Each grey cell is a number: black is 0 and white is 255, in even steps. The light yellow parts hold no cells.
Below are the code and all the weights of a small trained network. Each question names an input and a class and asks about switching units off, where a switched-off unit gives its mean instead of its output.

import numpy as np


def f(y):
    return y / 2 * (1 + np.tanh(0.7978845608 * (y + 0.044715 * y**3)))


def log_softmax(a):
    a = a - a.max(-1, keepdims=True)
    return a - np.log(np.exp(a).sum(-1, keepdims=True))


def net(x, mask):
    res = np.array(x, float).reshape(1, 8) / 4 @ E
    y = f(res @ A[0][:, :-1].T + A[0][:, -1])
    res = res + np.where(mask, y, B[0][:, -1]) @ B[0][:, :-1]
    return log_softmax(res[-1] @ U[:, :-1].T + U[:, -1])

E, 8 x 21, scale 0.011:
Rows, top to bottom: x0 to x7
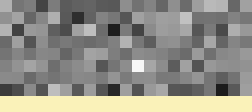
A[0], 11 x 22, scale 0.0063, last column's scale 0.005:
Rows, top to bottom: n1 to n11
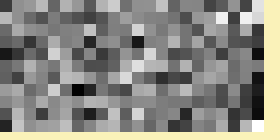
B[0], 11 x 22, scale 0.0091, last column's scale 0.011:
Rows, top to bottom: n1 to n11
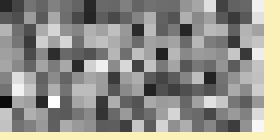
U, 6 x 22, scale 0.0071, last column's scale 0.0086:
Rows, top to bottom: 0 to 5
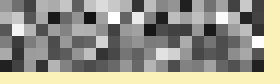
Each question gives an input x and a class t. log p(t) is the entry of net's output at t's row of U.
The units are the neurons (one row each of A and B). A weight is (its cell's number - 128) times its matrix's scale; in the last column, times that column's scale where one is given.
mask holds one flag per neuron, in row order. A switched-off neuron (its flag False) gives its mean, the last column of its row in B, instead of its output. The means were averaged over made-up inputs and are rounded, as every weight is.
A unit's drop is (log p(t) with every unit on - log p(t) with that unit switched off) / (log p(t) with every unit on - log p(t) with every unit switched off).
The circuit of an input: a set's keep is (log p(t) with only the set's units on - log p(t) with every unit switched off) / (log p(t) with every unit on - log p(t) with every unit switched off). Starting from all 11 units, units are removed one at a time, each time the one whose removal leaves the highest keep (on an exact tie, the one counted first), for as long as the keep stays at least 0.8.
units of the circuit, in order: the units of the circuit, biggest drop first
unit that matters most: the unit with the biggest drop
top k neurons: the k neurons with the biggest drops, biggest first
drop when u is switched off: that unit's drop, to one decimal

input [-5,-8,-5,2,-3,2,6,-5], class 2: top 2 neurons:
[n7 n5]
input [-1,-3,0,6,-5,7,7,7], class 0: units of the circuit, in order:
[n6]
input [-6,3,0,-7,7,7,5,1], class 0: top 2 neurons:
[n3 n6]
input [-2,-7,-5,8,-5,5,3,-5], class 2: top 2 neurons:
[n7 n5]
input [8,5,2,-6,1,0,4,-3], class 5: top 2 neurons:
[n2 n5]
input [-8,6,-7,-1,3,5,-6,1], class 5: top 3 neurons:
[n1 n9 n7]
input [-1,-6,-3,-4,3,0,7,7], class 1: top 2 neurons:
[n5 n8]
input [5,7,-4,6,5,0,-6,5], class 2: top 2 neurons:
[n8 n1]
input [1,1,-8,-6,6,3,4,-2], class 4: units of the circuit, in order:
[n10 n11]
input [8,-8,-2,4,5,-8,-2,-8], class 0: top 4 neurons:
[n4 n5 n8 n1]
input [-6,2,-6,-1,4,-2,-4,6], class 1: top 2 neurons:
[n5 n2]
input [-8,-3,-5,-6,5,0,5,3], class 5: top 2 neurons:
[n1 n9]
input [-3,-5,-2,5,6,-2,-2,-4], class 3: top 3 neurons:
[n5 n8 n1]
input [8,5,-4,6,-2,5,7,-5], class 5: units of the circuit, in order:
[n2]
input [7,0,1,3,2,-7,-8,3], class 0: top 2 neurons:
[n4 n1]
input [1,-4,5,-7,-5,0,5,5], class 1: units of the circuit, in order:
[n5 n11 n2]
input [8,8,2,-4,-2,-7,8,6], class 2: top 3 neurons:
[n8 n1 n6]
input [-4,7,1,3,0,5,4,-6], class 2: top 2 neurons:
[n8 n5]
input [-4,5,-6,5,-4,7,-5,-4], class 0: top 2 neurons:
[n6 n3]
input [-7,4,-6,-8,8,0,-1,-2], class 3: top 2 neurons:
[n11 n1]
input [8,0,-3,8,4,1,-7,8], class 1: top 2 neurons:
[n5 n1]
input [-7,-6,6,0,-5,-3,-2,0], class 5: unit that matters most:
n8
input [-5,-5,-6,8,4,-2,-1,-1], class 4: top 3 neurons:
[n11 n10 n8]
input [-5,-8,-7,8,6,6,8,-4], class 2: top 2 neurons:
[n7 n5]
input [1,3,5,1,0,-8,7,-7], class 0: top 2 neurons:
[n5 n4]
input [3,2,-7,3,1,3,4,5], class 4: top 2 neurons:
[n10 n11]
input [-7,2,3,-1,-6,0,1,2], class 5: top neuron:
[n9]
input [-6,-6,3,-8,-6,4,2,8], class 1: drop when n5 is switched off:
0.9
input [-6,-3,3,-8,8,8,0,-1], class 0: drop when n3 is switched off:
0.4
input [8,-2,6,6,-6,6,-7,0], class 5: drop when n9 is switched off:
-0.1
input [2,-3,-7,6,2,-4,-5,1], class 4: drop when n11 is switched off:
0.2
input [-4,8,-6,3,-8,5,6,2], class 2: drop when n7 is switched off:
0.0
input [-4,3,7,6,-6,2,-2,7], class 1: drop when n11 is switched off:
0.1
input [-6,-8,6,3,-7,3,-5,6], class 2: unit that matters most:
n7
